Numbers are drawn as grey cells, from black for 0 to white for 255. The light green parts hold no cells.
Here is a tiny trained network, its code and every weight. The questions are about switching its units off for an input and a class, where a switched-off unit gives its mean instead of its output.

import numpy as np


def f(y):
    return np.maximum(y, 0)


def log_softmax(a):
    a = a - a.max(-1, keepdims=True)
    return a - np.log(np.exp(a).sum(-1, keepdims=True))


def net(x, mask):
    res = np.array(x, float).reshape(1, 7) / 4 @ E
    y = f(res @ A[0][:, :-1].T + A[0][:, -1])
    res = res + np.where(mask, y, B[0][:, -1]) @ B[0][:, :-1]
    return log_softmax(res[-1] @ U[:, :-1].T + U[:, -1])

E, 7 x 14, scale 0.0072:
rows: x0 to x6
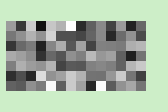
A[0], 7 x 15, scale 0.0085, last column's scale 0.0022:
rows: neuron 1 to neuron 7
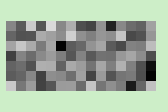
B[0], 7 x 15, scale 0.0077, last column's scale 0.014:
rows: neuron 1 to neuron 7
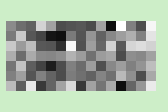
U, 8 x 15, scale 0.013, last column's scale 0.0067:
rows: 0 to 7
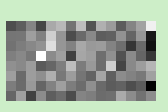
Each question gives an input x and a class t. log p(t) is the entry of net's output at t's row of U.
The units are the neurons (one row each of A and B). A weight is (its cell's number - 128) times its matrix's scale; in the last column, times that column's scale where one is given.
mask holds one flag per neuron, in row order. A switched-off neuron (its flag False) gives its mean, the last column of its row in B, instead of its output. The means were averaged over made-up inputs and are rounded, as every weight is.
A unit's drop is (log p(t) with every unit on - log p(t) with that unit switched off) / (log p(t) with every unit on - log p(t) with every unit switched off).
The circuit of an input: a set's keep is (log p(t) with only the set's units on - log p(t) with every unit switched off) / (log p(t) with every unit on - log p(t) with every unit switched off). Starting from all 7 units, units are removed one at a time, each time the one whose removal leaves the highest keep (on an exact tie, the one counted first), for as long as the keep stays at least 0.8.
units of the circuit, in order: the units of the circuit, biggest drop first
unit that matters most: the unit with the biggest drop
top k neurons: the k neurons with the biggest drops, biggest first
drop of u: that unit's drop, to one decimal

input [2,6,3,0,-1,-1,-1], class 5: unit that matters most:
neuron 2
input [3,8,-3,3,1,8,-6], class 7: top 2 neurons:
(neuron 3; neuron 2)
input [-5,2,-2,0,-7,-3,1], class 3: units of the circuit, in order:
(neuron 7; neuron 2; neuron 5)
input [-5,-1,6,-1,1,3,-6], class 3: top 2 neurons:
(neuron 7; neuron 3)
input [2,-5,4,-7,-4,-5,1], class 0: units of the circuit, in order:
(neuron 2; neuron 3)
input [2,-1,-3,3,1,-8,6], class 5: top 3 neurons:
(neuron 1; neuron 2; neuron 5)
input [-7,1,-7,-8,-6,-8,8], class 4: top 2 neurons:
(neuron 1; neuron 3)
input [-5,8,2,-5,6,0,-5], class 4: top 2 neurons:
(neuron 3; neuron 1)
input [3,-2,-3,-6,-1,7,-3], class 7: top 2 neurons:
(neuron 7; neuron 3)
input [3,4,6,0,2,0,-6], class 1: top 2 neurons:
(neuron 3; neuron 2)
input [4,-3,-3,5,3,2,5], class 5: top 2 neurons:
(neuron 1; neuron 3)
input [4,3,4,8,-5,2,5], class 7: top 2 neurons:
(neuron 2; neuron 6)
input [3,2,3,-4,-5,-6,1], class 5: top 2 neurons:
(neuron 2; neuron 5)
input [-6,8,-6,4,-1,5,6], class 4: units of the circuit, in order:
(neuron 3)
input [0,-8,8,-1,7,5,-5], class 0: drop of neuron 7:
0.3
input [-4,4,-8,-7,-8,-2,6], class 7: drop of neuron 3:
0.0
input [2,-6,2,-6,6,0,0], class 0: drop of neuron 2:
0.2
